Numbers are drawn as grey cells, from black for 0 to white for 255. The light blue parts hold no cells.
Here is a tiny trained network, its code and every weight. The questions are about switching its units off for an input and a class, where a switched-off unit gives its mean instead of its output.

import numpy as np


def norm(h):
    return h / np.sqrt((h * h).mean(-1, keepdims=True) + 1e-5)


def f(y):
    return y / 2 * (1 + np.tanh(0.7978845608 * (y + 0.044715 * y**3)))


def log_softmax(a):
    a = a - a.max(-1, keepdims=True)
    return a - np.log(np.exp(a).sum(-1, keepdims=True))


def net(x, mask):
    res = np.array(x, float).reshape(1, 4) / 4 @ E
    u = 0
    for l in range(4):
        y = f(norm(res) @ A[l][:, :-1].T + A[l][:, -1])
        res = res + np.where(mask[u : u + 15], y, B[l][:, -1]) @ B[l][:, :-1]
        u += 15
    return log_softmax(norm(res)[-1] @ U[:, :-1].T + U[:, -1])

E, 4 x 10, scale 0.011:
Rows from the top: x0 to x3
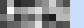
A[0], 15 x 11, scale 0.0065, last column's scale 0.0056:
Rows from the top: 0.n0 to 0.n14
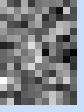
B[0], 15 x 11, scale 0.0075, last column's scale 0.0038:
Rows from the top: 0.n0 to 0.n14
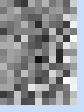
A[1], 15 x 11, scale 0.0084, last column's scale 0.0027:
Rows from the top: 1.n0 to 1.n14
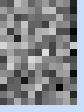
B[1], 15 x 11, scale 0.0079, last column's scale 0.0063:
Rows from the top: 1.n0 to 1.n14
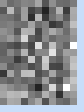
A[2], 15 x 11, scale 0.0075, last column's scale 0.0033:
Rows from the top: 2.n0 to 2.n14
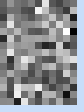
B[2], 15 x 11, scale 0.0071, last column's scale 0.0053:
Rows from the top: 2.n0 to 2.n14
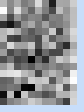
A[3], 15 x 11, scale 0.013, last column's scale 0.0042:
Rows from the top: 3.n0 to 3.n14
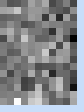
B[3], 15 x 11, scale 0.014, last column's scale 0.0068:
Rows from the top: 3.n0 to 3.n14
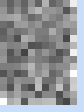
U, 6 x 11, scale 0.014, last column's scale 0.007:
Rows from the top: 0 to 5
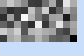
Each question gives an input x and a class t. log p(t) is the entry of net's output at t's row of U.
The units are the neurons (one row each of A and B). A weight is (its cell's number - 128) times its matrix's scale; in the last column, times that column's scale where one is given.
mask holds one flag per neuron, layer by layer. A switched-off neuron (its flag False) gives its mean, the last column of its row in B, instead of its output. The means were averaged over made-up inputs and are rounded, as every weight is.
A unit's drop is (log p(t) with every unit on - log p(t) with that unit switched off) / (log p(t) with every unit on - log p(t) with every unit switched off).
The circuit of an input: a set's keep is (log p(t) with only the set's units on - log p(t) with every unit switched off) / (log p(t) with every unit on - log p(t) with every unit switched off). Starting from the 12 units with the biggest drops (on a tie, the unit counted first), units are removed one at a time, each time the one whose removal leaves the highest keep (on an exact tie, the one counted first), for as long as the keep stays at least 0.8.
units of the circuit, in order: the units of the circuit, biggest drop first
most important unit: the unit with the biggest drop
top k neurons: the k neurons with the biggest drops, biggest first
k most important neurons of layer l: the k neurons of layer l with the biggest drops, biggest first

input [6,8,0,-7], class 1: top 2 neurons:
2.n3, 0.n8
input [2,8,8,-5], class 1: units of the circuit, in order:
2.n3
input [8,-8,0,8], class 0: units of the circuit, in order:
1.n12, 3.n2
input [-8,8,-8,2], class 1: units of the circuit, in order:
1.n8, 3.n8
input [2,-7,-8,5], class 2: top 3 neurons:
0.n5, 1.n4, 2.n13
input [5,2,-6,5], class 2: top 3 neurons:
0.n5, 0.n11, 1.n6
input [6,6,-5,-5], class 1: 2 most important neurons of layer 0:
0.n8, 0.n6
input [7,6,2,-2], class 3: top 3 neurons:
0.n14, 1.n2, 0.n12
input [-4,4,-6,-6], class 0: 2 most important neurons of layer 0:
0.n11, 0.n3
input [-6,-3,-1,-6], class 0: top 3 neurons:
0.n11, 2.n4, 1.n7
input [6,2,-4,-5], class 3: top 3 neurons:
0.n14, 0.n13, 0.n8
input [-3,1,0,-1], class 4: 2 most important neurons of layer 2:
2.n1, 2.n8
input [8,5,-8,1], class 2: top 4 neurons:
0.n5, 1.n6, 2.n13, 1.n4
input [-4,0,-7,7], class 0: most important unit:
1.n12
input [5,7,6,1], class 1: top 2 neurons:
0.n5, 1.n8
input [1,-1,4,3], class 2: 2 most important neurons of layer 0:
0.n10, 0.n11
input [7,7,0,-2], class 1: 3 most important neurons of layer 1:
1.n8, 1.n6, 1.n1
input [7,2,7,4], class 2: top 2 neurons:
1.n10, 1.n6
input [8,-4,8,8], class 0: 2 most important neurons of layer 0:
0.n8, 0.n5
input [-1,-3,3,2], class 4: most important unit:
2.n14
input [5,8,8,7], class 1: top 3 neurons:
1.n8, 0.n5, 2.n5
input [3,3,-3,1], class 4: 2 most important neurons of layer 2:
2.n1, 2.n8
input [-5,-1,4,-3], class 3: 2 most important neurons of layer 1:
1.n1, 1.n6
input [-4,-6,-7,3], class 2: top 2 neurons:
0.n5, 1.n4
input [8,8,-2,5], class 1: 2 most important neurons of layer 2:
2.n5, 2.n3
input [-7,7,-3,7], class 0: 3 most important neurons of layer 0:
0.n6, 0.n12, 0.n0
